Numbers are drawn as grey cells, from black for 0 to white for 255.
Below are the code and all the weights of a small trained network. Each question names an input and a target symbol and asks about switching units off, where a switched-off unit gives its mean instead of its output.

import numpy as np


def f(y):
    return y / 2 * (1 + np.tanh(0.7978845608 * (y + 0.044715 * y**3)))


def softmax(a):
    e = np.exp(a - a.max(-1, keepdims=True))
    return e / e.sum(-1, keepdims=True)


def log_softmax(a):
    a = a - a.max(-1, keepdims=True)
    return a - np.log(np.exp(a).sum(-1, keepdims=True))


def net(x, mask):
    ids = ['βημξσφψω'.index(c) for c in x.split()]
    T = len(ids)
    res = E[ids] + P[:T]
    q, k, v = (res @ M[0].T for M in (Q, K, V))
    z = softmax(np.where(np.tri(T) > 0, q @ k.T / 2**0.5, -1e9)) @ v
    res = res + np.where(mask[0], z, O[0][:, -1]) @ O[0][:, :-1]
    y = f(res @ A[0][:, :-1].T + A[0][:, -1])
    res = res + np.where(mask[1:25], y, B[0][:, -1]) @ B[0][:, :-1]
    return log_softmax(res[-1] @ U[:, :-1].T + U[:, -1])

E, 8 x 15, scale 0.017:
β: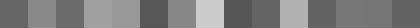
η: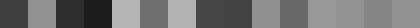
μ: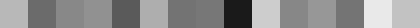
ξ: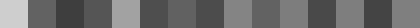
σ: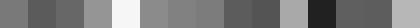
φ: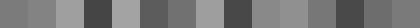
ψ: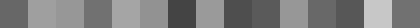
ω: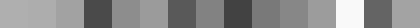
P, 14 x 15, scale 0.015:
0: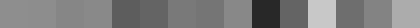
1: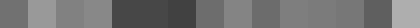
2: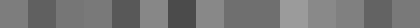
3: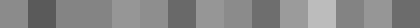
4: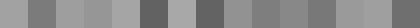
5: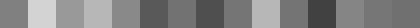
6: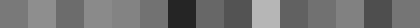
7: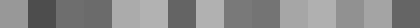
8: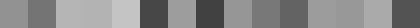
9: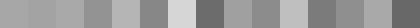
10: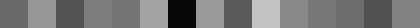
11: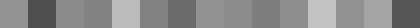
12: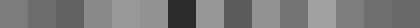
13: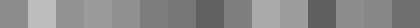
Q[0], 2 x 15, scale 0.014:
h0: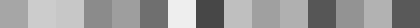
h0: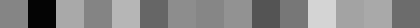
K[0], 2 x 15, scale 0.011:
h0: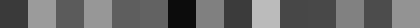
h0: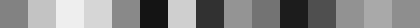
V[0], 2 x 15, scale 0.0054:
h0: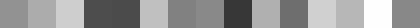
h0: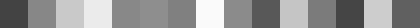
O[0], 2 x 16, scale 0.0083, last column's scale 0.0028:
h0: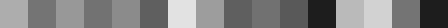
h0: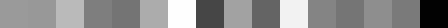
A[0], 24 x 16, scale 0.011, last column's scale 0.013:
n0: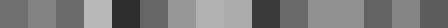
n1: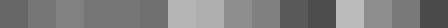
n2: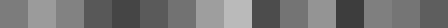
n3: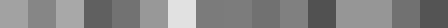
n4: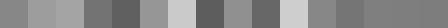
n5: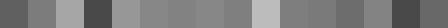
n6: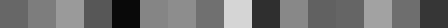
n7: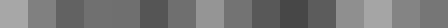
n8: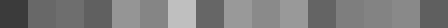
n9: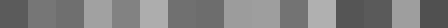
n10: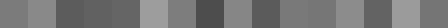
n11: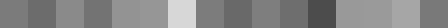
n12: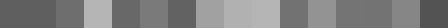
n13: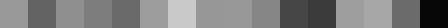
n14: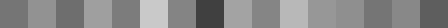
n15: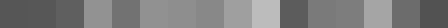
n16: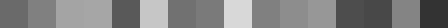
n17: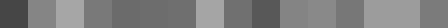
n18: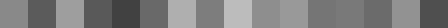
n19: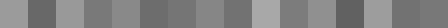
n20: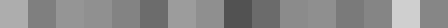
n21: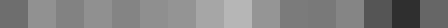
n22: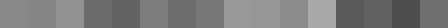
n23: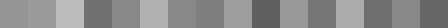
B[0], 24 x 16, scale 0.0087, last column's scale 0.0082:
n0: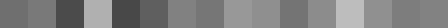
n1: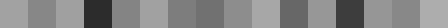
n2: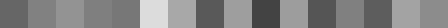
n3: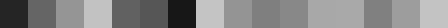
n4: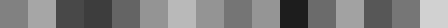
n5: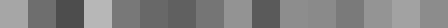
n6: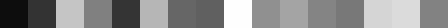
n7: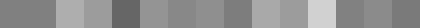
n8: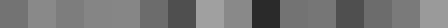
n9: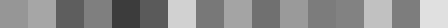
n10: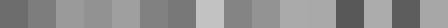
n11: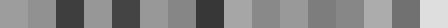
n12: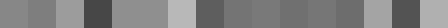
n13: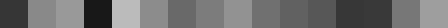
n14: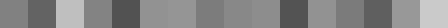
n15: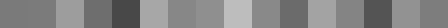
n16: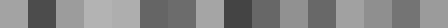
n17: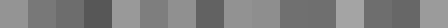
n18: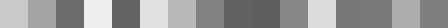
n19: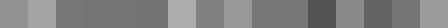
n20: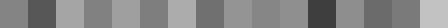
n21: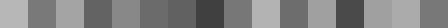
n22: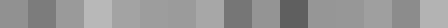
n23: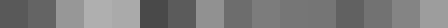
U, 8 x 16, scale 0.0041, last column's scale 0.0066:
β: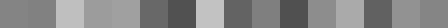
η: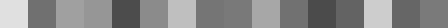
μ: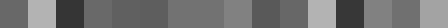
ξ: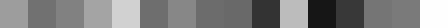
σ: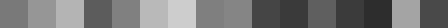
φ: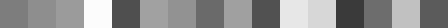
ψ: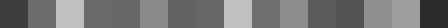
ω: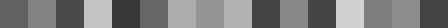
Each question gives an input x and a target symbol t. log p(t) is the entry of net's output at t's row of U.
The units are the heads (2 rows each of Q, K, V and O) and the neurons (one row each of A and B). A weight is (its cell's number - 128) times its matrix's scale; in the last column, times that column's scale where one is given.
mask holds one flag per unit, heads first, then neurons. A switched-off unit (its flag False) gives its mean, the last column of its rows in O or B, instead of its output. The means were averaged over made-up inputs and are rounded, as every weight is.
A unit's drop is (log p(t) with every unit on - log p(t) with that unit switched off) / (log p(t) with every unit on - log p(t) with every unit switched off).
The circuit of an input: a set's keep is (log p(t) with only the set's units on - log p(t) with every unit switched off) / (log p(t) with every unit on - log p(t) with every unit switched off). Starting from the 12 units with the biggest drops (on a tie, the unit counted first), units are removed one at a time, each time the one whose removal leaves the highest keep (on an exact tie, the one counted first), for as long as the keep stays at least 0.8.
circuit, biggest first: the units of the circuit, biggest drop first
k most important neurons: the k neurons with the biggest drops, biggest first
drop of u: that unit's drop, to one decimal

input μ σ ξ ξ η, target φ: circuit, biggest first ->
[h0; n4]
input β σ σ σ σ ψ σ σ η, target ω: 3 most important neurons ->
[n3; n11; n4]
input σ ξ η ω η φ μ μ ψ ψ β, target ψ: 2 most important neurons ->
[n3; n13]
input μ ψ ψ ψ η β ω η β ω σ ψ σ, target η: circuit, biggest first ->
[h0; n11]
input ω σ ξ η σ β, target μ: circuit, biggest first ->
[h0; n9]
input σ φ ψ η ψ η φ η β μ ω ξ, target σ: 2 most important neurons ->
[n4; n14]
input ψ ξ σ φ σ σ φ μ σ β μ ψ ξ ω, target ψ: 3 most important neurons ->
[n3; n13; n11]
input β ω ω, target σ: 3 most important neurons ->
[n4; n14; n3]
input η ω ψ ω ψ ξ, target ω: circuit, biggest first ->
[h0; n3; n4]
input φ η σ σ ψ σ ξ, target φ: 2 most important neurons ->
[n4; n10]
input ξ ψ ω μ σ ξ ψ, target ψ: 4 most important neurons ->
[n3; n13; n1; n11]
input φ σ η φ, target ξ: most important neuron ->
[n7]
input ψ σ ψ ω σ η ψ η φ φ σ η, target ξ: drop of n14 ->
0.1
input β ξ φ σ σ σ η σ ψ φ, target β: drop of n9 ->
0.2
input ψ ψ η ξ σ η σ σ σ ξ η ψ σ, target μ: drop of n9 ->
0.3
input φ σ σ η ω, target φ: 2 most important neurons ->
[n4; n9]
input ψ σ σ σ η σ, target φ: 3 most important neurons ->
[n14; n9; n4]
